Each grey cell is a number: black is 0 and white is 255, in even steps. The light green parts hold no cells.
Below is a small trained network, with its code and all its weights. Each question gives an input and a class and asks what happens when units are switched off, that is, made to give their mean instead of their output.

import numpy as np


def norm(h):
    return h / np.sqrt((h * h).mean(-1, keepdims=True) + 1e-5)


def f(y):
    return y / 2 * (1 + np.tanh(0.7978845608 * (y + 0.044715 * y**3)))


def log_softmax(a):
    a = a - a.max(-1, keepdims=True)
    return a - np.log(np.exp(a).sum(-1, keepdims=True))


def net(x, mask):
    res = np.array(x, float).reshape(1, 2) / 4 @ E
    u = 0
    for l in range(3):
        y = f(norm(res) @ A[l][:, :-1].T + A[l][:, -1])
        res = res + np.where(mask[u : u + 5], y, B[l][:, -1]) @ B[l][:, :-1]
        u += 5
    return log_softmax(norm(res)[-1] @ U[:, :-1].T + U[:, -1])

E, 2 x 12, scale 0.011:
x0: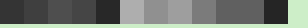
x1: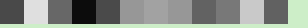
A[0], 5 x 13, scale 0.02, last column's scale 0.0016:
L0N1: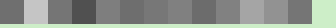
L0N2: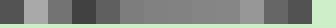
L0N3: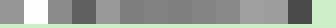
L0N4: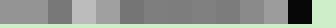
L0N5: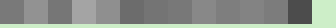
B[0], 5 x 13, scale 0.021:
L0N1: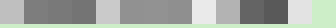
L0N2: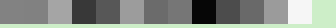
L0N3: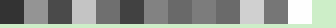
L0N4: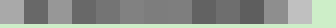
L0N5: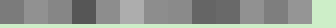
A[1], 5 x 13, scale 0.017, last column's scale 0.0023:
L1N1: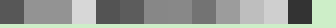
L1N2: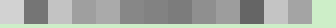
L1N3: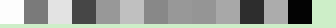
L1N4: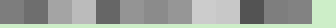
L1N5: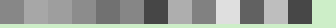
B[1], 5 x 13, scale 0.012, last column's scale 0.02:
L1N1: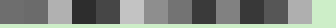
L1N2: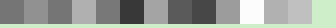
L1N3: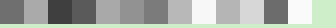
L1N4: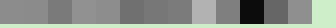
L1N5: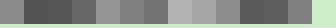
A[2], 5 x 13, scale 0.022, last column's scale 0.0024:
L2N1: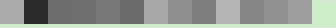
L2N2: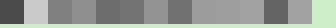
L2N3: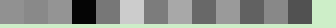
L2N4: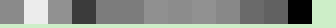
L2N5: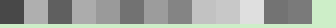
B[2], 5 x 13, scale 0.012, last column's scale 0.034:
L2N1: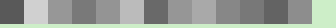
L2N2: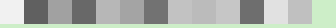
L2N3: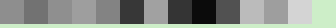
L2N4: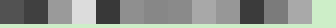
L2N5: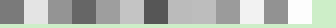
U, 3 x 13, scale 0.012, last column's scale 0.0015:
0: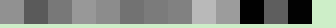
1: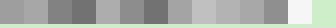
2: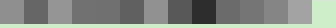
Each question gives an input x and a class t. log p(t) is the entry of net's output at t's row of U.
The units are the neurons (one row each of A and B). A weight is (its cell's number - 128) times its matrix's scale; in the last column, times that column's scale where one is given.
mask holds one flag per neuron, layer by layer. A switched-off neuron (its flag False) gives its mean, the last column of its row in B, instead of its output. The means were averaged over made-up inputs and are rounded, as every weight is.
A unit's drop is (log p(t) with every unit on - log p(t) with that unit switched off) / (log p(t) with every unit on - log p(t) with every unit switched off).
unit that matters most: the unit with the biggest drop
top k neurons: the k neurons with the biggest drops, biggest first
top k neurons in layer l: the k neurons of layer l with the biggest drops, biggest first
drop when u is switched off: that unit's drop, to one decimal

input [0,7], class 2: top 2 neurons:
(L0N2, L1N3)
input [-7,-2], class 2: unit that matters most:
L0N1
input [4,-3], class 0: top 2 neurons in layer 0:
(L0N2, L0N4)
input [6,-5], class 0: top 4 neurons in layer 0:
(L0N2, L0N4, L0N1, L0N3)
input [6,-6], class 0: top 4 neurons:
(L0N2, L0N4, L0N1, L2N5)
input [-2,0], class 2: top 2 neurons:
(L1N3, L0N4)
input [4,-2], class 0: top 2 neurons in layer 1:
(L1N3, L1N1)
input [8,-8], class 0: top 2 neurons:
(L0N2, L0N1)
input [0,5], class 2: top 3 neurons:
(L0N2, L1N3, L2N5)
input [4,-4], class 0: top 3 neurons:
(L0N2, L0N4, L0N1)
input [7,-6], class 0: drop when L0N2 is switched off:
0.9
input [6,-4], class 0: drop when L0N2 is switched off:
0.9
